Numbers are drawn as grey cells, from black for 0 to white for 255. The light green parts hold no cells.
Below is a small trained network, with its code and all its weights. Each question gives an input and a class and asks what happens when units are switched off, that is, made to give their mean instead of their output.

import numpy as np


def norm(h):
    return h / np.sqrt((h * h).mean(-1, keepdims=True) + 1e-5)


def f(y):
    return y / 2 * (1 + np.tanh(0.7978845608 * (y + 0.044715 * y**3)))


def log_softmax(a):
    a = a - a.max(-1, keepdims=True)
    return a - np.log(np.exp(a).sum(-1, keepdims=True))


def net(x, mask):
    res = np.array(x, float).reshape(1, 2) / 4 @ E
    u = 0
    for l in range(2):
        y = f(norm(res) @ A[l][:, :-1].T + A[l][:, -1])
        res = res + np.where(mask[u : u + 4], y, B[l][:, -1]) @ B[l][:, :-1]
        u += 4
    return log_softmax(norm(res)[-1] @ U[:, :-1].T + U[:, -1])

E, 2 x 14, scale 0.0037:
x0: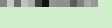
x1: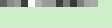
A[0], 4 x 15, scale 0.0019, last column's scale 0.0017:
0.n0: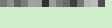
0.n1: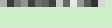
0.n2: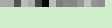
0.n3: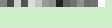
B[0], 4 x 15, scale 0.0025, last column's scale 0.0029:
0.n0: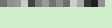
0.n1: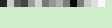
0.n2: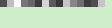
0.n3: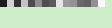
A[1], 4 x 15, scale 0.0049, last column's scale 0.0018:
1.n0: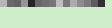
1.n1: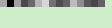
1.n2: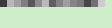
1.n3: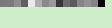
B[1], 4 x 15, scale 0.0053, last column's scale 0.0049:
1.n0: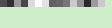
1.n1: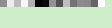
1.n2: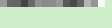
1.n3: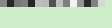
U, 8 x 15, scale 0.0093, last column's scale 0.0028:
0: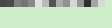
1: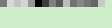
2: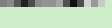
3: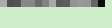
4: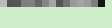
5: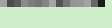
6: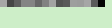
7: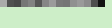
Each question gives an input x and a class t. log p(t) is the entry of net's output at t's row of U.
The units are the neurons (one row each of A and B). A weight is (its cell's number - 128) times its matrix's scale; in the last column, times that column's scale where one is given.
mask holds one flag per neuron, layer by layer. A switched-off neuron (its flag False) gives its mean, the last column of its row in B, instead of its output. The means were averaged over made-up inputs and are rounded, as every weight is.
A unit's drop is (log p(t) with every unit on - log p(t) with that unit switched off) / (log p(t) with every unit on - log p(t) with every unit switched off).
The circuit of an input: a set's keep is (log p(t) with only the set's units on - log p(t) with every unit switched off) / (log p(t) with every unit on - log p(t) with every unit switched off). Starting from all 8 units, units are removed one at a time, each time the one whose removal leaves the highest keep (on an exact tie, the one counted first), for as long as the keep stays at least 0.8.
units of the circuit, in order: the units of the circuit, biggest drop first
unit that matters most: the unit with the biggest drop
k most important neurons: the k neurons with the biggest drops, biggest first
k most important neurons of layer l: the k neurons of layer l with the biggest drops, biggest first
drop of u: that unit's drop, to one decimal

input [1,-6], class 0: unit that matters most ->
1.n0
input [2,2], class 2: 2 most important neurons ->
1.n1, 1.n2
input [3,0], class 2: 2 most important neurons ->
0.n2, 1.n1
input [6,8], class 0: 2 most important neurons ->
1.n3, 1.n1
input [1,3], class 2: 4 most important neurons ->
0.n3, 0.n0, 1.n1, 1.n0
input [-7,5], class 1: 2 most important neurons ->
1.n1, 0.n1
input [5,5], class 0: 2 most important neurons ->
1.n1, 1.n3
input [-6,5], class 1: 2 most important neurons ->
1.n1, 0.n1
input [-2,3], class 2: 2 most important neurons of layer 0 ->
0.n3, 0.n1
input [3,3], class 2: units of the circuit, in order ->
1.n1, 1.n0
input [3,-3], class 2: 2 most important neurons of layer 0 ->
0.n2, 0.n1
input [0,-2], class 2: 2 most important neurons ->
0.n1, 1.n1
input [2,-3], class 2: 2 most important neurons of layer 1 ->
1.n1, 1.n3
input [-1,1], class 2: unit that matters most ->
0.n3
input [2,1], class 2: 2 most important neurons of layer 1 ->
1.n1, 1.n2
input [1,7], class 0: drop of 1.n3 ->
0.1
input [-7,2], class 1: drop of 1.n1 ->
1.1
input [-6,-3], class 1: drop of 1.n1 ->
1.3
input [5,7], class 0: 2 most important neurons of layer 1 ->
1.n3, 1.n1
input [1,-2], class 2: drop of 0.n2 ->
0.0
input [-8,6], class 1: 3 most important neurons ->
1.n1, 0.n1, 1.n0
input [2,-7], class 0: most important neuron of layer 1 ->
1.n0
